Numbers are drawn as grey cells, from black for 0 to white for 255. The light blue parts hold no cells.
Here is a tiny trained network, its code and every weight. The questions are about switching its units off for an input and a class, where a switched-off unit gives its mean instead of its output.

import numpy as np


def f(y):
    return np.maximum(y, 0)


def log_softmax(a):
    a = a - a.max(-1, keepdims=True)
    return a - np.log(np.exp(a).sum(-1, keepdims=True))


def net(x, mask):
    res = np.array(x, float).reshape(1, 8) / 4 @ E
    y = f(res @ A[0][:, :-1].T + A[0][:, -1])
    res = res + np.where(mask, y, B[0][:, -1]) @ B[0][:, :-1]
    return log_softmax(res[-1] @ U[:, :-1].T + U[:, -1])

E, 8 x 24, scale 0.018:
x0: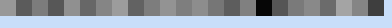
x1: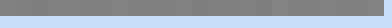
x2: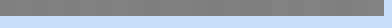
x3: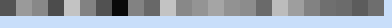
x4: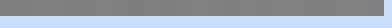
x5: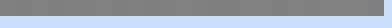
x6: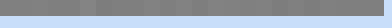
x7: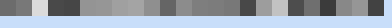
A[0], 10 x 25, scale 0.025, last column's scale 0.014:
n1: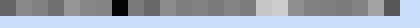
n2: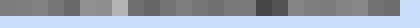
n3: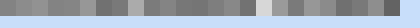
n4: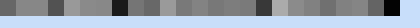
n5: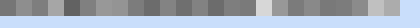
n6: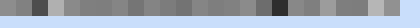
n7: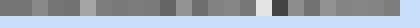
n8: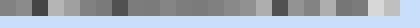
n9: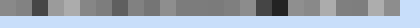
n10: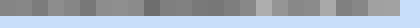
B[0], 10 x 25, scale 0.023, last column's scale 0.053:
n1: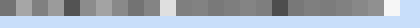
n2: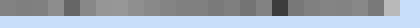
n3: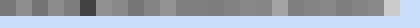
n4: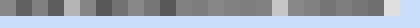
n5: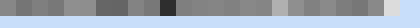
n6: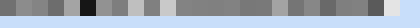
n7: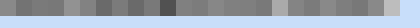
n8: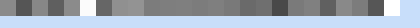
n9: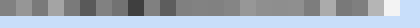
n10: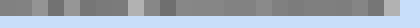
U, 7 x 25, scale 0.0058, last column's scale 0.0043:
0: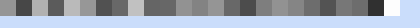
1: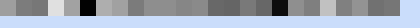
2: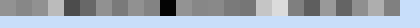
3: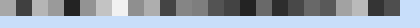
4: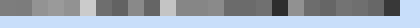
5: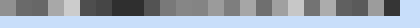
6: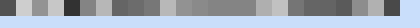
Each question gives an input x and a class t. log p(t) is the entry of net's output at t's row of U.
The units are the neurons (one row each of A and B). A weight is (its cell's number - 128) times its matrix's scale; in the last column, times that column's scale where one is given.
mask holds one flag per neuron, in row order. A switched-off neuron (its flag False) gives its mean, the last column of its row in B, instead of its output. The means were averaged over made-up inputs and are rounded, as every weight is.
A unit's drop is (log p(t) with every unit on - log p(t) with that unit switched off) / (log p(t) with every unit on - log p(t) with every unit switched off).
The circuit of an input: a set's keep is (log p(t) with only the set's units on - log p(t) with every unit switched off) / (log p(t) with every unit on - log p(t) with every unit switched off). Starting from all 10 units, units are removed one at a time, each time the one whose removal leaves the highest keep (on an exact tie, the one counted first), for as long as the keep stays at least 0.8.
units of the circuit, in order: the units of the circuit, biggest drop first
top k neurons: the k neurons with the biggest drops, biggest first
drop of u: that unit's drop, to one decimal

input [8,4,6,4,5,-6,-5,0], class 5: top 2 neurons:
n8, n6
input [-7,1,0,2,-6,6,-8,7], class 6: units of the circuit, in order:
n1
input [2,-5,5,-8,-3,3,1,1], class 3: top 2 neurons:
n9, n2
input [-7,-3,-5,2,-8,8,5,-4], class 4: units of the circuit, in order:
n8, n1
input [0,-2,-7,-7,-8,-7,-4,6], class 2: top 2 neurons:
n8, n1
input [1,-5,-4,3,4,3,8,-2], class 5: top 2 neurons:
n8, n2
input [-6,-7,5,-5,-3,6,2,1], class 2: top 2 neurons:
n5, n3
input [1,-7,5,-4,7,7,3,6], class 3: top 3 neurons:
n9, n4, n2
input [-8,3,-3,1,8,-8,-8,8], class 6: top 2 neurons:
n1, n4
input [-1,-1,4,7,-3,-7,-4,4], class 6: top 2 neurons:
n1, n8
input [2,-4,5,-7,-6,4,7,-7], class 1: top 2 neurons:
n9, n6
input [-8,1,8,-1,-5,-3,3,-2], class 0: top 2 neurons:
n8, n5
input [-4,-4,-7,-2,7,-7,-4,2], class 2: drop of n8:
0.2
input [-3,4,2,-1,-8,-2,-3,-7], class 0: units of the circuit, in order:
n8
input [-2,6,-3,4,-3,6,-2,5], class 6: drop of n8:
0.6
